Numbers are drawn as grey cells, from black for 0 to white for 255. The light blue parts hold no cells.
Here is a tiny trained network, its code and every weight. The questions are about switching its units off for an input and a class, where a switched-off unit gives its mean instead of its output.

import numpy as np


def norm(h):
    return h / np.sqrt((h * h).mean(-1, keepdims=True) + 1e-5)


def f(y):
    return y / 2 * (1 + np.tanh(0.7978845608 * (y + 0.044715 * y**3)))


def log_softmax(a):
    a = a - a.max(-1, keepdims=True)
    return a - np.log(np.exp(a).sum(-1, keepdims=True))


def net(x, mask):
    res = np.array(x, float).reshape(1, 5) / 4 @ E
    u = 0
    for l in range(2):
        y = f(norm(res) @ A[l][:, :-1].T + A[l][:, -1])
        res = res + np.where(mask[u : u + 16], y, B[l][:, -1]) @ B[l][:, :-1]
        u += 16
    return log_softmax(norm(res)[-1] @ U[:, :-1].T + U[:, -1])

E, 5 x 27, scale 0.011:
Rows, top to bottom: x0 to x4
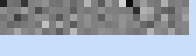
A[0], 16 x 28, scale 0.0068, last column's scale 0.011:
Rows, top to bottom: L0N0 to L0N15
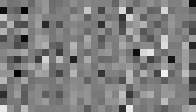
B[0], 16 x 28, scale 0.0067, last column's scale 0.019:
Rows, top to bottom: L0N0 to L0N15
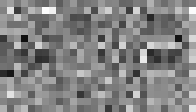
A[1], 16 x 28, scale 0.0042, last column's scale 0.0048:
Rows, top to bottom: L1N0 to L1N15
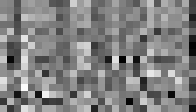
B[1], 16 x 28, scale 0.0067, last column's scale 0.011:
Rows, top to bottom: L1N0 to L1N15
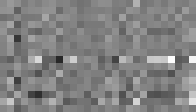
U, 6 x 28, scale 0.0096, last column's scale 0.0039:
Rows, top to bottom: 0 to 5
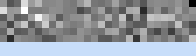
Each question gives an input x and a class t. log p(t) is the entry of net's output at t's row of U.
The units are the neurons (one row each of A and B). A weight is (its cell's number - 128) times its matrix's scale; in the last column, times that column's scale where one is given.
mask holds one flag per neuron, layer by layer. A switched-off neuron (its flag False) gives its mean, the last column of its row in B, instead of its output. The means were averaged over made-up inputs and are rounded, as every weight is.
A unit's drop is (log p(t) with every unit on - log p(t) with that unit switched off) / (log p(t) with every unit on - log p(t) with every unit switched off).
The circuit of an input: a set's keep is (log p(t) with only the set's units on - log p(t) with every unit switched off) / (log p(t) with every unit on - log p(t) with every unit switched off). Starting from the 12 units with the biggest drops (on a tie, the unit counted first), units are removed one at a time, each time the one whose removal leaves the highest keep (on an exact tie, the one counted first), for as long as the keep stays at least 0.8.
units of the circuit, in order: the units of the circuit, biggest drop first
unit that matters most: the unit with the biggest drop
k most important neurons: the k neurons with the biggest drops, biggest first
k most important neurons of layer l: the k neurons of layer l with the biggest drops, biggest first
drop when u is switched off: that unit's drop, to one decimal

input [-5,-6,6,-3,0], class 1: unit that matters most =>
L0N8
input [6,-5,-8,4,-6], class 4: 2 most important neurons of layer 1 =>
(L1N8; L1N13)
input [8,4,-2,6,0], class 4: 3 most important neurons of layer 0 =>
(L0N8; L0N10; L0N6)
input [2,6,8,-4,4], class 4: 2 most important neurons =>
(L0N7; L1N8)
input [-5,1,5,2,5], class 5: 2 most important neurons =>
(L0N1; L0N7)
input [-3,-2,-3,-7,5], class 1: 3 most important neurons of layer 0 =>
(L0N8; L0N10; L0N5)
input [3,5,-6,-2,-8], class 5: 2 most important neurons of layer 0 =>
(L0N1; L0N13)
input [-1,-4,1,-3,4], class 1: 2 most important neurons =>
(L0N8; L0N5)
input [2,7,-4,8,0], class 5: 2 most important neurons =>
(L0N1; L1N8)
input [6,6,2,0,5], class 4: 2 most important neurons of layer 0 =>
(L0N7; L0N15)
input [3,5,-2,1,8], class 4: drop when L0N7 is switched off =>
0.3
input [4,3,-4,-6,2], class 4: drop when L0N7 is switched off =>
0.4
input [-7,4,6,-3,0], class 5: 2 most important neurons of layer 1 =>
(L1N8; L1N14)
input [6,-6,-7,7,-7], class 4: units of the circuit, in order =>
(L0N8)
